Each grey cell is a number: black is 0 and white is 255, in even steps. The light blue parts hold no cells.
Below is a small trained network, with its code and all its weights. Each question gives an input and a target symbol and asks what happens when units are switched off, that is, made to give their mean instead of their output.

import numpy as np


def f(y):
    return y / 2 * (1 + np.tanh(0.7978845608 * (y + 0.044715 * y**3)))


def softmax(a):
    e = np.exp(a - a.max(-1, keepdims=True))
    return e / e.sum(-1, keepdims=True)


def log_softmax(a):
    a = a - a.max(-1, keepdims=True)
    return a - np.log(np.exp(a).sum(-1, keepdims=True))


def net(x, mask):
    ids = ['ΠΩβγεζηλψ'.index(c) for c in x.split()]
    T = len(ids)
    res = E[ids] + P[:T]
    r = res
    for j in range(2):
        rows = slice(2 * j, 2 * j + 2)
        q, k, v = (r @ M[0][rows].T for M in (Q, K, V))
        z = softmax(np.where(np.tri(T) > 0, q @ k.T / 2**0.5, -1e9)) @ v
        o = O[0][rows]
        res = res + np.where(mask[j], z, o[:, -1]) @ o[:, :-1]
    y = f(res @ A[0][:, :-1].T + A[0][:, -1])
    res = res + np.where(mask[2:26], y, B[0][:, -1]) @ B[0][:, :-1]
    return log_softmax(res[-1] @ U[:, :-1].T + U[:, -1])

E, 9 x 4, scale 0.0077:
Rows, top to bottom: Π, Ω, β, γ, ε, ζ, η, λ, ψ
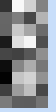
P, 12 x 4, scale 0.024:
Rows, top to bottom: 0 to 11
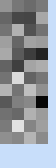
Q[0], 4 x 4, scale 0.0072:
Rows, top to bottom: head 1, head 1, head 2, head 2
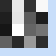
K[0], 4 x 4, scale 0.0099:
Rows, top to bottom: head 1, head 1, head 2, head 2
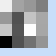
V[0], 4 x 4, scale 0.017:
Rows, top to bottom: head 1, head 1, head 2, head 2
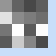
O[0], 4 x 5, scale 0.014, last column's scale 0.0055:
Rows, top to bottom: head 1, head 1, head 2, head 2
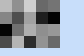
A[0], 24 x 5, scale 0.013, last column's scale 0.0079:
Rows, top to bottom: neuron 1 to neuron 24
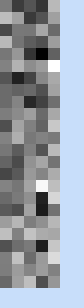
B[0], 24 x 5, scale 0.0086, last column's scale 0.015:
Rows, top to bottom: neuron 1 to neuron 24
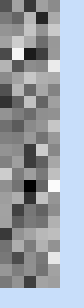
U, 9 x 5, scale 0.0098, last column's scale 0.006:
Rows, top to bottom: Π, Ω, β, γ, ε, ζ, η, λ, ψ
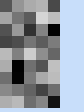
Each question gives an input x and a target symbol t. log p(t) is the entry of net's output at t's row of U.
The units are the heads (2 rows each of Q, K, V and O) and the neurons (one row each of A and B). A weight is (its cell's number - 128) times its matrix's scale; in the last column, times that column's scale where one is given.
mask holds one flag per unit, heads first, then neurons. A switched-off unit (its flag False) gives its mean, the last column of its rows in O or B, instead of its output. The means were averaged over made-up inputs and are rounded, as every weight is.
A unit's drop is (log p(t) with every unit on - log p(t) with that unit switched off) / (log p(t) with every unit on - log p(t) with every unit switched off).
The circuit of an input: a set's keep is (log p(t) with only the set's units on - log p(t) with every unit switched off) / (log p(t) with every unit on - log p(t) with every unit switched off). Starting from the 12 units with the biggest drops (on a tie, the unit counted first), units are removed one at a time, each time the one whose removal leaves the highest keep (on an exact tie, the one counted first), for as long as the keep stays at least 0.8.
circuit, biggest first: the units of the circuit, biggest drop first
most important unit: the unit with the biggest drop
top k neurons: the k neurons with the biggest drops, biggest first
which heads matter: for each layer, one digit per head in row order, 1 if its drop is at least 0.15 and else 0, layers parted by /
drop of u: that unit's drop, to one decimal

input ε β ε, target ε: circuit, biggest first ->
(head 1; neuron 16)
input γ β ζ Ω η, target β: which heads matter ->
00
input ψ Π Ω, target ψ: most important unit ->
head 1
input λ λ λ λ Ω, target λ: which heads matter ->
11
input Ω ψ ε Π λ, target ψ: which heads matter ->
10
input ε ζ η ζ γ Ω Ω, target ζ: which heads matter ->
01
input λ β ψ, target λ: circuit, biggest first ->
(neuron 5; head 2; head 1; neuron 2)
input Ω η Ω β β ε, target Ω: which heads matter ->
01
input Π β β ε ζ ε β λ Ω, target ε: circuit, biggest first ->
(head 2; neuron 4)
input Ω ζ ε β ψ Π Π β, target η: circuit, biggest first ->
(neuron 22; head 2; neuron 5; neuron 4)
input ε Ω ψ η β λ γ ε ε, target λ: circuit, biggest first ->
(head 2; neuron 5)
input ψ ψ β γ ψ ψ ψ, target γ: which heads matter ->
10
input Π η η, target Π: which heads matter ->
11
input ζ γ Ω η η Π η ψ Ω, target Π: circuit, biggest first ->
(head 1; neuron 7; neuron 16)
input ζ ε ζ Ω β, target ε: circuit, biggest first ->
(head 1; neuron 16)
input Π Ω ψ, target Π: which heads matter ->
01
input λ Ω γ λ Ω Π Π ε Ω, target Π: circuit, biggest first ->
(head 1; neuron 16; neuron 7)
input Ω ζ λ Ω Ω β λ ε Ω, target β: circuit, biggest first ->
(neuron 5)
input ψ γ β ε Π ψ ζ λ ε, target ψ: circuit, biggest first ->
(head 2; neuron 4; neuron 17)
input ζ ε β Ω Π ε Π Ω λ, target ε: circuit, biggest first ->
(head 2; neuron 4)
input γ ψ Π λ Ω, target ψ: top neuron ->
(neuron 4)
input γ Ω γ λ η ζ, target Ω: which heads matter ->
00
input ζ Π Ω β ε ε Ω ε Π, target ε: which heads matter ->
11
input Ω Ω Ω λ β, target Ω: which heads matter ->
01
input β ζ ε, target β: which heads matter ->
10
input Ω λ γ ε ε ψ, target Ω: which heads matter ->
00
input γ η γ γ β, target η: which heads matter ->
11
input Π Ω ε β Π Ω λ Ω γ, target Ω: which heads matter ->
01
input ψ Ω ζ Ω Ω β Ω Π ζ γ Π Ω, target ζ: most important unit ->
neuron 20
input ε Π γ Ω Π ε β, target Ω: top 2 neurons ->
(neuron 17; neuron 24)
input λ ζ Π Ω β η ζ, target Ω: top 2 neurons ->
(neuron 17; neuron 24)
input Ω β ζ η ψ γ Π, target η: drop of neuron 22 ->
0.1
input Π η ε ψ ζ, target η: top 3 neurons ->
(neuron 5; neuron 4; neuron 17)
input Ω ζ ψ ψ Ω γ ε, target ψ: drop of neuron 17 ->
0.2
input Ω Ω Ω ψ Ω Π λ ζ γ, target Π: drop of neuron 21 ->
0.1
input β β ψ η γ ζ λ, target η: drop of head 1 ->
0.2
